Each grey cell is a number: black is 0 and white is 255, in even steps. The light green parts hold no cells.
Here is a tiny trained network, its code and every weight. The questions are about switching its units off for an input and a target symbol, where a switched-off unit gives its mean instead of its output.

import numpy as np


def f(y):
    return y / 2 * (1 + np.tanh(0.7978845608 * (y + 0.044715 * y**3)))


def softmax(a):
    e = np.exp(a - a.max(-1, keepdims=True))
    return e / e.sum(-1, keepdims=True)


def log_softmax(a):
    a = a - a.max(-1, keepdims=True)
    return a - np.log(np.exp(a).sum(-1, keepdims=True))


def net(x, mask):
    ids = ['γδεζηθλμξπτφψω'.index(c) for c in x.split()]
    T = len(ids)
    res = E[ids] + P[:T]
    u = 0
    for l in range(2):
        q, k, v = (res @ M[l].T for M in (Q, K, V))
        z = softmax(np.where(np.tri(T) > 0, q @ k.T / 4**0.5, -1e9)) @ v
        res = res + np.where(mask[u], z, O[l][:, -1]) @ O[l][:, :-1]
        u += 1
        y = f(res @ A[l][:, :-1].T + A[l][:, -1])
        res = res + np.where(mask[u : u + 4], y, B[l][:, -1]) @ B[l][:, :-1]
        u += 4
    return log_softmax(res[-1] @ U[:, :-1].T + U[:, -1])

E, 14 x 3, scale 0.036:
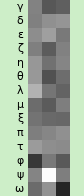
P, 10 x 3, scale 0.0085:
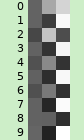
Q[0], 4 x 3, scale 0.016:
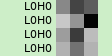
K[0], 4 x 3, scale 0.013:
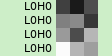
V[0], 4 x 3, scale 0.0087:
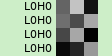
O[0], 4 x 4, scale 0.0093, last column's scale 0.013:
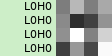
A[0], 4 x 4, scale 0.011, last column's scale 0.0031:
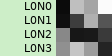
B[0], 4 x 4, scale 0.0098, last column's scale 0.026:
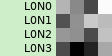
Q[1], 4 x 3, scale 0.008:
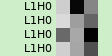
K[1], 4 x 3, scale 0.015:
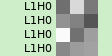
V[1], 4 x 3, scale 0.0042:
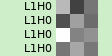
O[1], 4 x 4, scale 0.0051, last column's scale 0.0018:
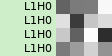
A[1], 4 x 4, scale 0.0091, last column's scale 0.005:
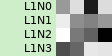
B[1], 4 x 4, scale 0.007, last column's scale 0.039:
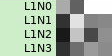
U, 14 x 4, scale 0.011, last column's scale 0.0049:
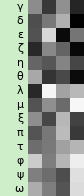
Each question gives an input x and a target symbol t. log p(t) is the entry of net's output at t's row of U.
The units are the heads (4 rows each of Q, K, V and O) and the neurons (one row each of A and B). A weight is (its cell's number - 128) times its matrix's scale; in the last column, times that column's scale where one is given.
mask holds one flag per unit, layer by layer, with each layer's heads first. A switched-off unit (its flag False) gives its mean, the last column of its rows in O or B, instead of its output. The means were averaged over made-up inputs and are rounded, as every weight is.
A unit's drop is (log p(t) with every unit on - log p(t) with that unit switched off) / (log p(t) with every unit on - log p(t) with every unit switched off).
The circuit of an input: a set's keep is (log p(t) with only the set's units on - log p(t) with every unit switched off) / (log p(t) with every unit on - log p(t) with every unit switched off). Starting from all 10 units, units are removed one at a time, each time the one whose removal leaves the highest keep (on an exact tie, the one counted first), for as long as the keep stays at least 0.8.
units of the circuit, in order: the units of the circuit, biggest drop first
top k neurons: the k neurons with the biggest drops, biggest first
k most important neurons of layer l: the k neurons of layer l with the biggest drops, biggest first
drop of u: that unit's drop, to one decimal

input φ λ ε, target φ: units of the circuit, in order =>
[L1N0]
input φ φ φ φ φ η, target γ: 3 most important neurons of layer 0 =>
[L0N0, L0N1, L0N2]
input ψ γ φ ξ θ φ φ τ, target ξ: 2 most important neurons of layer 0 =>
[L0N0, L0N1]
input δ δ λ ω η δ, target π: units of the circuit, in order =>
[L0H0, L0N0, L0N1, L1N3]
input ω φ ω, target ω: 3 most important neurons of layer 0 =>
[L0N3, L0N0, L0N1]
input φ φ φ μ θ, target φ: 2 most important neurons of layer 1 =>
[L1N0, L1N3]
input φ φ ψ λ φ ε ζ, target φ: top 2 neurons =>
[L1N0, L0N1]
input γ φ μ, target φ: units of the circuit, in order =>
[L0N3, L1N2]
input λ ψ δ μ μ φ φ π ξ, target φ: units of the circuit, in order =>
[L1N0, L0H0, L0N0]
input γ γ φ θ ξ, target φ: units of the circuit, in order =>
[L1N0, L0N0, L0H0]
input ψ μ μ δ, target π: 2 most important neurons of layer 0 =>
[L0N0, L0N3]
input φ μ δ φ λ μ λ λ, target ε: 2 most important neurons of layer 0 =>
[L0N1, L0N3]
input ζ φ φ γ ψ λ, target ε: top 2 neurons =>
[L1N0, L1N2]
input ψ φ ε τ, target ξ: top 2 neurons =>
[L0N0, L1N2]
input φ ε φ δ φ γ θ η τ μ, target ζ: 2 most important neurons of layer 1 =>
[L1N0, L1N3]
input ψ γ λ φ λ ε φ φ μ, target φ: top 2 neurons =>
[L1N0, L0N3]
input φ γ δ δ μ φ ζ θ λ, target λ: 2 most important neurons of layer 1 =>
[L1N1, L1N2]
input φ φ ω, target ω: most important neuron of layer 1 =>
[L1N0]
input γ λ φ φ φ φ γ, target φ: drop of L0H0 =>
0.3
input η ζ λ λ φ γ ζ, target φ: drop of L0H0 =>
0.3
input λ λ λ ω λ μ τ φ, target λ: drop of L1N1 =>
-0.1
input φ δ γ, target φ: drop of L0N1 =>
0.2
